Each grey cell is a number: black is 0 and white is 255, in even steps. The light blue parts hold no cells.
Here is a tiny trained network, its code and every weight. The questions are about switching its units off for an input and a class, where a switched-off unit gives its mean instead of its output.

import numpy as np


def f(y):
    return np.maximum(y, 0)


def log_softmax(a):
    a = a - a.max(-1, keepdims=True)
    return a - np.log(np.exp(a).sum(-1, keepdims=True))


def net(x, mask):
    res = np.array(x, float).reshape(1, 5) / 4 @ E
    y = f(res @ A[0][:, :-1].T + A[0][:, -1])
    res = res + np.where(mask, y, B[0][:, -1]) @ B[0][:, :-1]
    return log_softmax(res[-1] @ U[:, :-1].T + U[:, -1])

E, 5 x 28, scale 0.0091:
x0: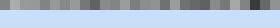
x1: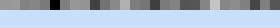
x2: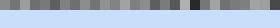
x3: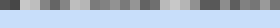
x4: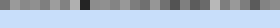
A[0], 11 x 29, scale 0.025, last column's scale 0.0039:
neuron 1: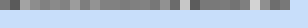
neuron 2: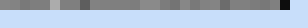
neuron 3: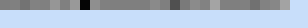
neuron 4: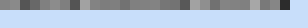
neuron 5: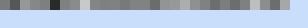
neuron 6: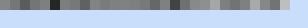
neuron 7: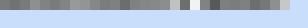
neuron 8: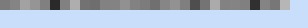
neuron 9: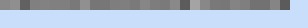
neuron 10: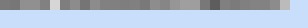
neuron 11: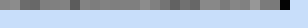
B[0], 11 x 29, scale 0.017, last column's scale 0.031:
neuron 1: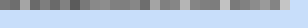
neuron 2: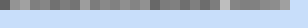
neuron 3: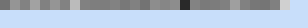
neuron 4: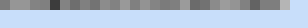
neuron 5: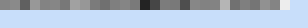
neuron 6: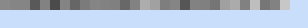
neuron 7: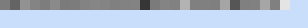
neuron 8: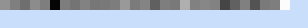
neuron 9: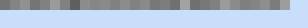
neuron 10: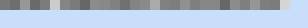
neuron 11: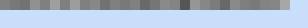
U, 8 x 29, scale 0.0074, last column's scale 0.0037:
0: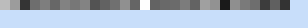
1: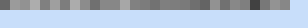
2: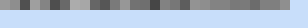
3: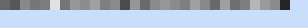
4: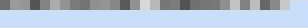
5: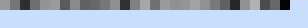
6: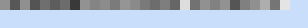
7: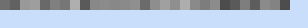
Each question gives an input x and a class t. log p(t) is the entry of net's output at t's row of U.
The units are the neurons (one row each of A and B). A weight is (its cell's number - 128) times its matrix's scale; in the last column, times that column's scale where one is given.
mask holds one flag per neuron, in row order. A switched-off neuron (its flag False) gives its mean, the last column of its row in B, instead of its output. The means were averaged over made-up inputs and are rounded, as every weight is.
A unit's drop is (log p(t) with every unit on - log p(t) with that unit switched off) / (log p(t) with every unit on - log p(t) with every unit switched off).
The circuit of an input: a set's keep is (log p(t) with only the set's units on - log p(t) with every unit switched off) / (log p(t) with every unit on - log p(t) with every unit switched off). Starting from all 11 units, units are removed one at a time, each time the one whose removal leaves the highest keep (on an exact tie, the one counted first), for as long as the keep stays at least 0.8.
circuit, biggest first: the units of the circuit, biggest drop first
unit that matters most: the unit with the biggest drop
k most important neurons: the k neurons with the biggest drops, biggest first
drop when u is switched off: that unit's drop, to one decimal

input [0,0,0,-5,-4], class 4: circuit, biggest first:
[neuron 8; neuron 7]
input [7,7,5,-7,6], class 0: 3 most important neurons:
[neuron 5; neuron 8; neuron 7]
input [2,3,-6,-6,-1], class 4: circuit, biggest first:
[neuron 8; neuron 5]
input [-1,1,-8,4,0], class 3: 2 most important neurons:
[neuron 8; neuron 4]
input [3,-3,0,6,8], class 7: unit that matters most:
neuron 6
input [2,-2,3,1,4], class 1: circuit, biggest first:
[neuron 6; neuron 8]
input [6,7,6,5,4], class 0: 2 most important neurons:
[neuron 8; neuron 7]
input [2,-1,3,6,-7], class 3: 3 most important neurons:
[neuron 8; neuron 5; neuron 1]
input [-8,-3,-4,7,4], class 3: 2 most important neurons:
[neuron 8; neuron 10]
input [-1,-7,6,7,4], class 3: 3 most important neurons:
[neuron 8; neuron 10; neuron 4]
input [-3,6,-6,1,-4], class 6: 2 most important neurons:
[neuron 3; neuron 7]
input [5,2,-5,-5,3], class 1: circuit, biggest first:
[neuron 5; neuron 3]
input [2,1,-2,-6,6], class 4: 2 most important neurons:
[neuron 5; neuron 8]
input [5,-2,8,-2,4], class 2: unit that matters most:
neuron 10
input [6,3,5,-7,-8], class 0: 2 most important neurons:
[neuron 5; neuron 7]
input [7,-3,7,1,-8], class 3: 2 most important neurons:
[neuron 8; neuron 4]
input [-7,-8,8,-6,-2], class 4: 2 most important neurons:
[neuron 8; neuron 7]
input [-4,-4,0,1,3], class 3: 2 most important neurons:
[neuron 8; neuron 6]
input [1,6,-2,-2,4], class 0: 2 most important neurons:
[neuron 5; neuron 7]
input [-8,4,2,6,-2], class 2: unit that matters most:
neuron 5
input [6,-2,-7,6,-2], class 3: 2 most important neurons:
[neuron 8; neuron 10]
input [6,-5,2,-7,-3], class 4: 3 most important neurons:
[neuron 8; neuron 5; neuron 7]
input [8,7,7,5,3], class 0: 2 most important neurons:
[neuron 8; neuron 7]
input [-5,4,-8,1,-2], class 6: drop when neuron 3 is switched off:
0.1
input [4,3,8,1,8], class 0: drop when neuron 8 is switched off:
0.2
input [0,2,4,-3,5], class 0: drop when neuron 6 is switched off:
0.1
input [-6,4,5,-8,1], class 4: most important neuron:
[neuron 6]
